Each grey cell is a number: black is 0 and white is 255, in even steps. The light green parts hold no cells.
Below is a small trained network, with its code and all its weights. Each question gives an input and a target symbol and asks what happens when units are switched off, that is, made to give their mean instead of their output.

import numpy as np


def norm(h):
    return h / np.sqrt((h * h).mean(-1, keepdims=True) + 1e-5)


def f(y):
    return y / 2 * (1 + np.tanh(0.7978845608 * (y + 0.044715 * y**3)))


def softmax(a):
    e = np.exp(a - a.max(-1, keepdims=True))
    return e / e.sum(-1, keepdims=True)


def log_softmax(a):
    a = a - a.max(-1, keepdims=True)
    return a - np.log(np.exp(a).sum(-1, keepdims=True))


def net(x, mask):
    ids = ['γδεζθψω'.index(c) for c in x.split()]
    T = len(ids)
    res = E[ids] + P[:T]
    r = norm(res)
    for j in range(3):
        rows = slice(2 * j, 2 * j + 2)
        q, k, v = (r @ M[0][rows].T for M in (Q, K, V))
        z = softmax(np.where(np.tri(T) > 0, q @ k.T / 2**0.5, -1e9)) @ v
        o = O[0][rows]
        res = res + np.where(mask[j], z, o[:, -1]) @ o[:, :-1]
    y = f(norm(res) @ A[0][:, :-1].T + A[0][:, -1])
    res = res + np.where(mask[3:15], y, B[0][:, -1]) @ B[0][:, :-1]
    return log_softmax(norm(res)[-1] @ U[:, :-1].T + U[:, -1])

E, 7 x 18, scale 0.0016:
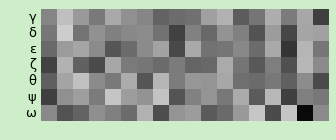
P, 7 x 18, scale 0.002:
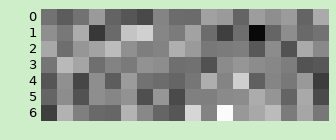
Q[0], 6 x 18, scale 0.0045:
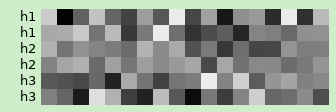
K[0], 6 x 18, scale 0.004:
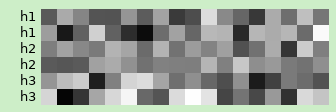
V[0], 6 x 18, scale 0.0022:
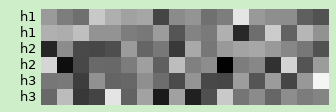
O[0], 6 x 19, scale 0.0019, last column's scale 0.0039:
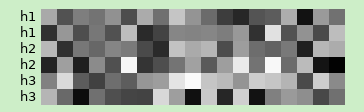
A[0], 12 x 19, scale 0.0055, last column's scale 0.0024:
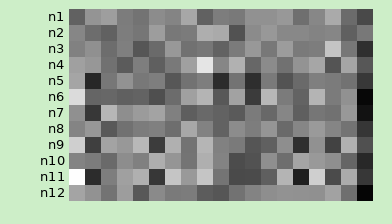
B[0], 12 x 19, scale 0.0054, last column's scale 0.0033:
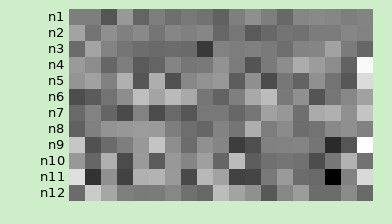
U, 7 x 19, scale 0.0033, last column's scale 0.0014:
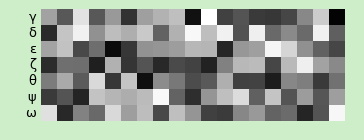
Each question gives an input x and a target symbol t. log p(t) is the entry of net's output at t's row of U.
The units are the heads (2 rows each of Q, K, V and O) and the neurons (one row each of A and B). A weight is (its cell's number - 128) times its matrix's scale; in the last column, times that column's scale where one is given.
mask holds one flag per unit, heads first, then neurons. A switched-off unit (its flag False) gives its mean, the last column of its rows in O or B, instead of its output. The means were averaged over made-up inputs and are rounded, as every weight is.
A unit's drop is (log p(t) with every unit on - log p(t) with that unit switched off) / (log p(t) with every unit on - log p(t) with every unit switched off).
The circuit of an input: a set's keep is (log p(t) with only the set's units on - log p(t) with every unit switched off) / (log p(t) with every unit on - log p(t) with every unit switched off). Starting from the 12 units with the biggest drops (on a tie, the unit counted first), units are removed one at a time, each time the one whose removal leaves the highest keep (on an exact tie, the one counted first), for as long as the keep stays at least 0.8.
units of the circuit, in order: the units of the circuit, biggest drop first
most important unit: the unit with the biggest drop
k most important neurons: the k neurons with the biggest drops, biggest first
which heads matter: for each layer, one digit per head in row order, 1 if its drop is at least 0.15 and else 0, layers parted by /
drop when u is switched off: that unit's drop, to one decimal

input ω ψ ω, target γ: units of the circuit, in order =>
(h2, n10, n9)
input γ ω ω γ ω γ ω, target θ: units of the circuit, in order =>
(h3, n5)
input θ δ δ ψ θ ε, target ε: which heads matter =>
101
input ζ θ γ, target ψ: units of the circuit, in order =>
(n6, h3)
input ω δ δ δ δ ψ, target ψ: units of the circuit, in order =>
(n11, n9)
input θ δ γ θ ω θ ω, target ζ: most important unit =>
h3
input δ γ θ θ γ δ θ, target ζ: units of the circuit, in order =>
(h3, n7, h2)
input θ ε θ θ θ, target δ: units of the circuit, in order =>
(h3, n9)
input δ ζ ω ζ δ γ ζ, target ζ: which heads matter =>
110
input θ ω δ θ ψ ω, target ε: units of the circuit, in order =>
(h2, h3, n11, n9)
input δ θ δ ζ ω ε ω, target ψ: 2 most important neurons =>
(n6, n11)
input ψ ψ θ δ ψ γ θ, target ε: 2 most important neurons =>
(n4, n11)
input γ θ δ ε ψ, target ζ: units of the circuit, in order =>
(h3, h2, n7, n11)
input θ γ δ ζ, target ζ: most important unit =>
h1
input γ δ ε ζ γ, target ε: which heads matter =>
001
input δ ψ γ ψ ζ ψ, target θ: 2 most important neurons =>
(n5, n11)
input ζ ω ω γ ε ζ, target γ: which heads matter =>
110
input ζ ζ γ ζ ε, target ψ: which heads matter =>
001
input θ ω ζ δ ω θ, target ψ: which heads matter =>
111
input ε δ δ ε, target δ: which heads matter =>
101
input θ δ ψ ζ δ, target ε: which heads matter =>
001
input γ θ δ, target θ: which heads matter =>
101
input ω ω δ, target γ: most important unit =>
h2
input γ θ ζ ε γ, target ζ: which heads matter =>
011
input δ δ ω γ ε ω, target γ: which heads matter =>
010
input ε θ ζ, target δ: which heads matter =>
101
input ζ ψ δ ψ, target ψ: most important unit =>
h1
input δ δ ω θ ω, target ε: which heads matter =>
111
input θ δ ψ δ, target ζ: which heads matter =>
101
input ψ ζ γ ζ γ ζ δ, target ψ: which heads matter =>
001
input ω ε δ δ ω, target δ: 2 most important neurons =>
(n9, n11)
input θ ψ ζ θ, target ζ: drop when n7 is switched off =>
0.2
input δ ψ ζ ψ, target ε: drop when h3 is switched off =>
0.9
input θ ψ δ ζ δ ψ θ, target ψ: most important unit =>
h3
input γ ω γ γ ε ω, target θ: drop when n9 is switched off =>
0.1
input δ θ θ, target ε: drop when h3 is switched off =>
0.9
